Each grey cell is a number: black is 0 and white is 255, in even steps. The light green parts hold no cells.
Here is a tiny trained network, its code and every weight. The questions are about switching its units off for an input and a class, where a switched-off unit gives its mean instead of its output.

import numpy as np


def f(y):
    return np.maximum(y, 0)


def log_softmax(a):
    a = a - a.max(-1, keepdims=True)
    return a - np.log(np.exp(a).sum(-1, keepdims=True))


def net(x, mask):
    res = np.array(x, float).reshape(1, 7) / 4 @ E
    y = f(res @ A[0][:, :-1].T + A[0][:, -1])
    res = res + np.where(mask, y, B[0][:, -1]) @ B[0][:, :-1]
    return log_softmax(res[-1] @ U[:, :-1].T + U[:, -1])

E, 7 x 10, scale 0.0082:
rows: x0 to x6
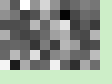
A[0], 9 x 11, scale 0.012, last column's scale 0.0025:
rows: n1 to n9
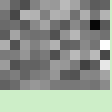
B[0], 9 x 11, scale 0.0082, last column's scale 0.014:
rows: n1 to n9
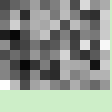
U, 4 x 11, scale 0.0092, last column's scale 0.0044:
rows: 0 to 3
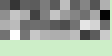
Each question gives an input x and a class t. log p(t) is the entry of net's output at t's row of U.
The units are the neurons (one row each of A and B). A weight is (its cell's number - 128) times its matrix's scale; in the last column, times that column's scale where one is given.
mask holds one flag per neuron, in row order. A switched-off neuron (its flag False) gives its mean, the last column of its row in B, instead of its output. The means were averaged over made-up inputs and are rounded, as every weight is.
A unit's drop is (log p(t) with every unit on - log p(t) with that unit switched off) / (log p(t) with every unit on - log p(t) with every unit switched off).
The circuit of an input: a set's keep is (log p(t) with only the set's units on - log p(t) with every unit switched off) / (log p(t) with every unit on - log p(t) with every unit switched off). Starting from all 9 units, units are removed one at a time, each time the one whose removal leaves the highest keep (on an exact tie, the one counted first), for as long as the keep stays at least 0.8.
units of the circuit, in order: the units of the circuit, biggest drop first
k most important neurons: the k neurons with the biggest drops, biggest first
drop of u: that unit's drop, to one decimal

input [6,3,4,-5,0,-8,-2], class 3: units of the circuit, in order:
[n3]
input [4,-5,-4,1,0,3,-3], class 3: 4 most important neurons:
[n5; n7; n8; n1]
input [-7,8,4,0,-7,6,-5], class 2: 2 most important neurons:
[n2; n7]
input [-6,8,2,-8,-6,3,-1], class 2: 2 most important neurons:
[n2; n8]
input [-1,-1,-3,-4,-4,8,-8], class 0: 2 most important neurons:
[n4; n3]
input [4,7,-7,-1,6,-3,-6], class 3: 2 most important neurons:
[n3; n5]
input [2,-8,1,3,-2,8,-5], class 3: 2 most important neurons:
[n5; n7]
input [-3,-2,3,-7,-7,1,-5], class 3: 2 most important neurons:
[n5; n7]
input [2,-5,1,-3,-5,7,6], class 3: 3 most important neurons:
[n2; n7; n4]
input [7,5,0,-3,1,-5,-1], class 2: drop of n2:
0.2
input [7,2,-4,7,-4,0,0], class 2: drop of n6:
0.3
